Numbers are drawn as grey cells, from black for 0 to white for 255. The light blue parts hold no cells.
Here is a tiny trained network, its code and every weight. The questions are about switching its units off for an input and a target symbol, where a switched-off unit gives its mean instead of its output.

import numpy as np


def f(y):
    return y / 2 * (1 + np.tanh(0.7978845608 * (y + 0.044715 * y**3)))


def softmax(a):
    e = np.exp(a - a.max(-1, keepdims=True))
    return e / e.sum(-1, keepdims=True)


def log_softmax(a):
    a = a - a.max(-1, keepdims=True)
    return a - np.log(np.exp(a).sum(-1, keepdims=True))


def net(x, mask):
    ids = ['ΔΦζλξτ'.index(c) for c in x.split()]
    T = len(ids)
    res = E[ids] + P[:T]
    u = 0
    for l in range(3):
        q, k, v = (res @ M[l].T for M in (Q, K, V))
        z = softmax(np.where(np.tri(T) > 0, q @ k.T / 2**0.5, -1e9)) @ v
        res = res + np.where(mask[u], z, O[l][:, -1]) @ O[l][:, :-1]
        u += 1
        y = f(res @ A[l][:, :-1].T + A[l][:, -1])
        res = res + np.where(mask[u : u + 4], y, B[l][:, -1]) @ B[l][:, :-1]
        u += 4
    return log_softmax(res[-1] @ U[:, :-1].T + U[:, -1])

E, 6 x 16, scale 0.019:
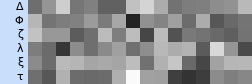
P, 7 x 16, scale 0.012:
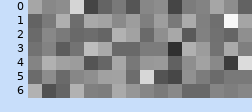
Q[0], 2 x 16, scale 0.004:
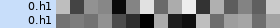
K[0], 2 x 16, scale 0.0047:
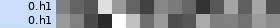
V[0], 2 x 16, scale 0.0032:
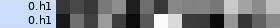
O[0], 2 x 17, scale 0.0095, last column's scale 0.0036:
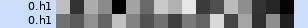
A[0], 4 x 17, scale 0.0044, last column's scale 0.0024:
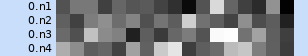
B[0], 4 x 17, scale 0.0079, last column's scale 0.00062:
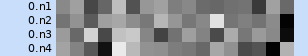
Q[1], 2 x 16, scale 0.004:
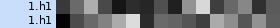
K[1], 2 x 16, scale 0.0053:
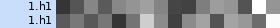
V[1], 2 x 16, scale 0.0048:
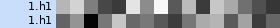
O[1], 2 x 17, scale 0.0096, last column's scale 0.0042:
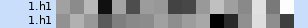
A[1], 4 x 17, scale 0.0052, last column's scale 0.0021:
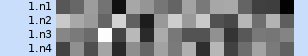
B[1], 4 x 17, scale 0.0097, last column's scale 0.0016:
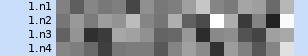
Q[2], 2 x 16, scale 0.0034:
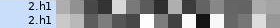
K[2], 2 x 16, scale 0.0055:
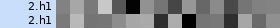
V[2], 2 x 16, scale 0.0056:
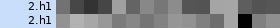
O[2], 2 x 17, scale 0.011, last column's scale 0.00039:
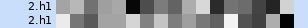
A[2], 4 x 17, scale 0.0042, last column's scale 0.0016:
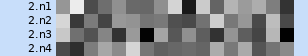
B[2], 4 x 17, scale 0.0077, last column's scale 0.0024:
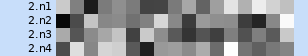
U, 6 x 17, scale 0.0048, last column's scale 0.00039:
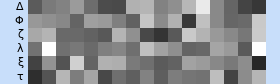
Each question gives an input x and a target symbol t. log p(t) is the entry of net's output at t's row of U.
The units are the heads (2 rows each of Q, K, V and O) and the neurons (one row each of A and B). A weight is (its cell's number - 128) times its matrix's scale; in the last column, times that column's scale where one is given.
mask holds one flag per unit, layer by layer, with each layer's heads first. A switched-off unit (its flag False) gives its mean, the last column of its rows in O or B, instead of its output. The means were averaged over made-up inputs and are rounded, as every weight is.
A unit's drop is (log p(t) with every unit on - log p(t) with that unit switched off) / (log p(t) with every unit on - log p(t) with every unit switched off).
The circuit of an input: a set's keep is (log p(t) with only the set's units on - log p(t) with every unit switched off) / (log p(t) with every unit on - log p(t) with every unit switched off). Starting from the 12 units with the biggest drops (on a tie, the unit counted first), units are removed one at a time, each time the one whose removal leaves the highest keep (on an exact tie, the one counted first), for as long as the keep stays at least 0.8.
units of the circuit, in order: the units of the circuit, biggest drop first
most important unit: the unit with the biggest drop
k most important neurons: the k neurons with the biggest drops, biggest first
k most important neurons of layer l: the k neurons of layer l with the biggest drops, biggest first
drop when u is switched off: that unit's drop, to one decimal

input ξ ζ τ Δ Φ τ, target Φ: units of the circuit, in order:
(1.h1; 2.h1; 1.n4)
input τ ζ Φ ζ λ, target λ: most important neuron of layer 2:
(2.n2)
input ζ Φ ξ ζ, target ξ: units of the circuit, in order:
(0.h1; 2.h1; 1.h1; 0.n4)
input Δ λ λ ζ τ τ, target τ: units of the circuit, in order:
(0.h1; 2.h1)
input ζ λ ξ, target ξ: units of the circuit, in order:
(0.h1; 2.h1; 1.h1; 1.n2)
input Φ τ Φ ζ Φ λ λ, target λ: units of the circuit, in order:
(1.h1; 2.n2)
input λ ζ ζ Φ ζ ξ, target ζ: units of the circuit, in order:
(1.h1; 0.h1; 0.n4; 2.n1)
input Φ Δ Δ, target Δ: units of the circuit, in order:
(0.h1; 1.h1)
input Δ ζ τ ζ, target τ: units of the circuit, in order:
(0.h1; 2.n2; 1.n2)
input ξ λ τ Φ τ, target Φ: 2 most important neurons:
(1.n4; 1.n3)
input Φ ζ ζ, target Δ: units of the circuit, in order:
(1.h1; 0.h1; 2.h1)
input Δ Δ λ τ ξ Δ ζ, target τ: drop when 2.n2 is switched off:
0.3
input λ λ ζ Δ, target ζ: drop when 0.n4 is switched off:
0.4
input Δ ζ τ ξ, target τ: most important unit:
0.h1
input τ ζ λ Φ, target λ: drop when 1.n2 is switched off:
0.1
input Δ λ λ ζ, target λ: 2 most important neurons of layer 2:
(2.n3; 2.n2)
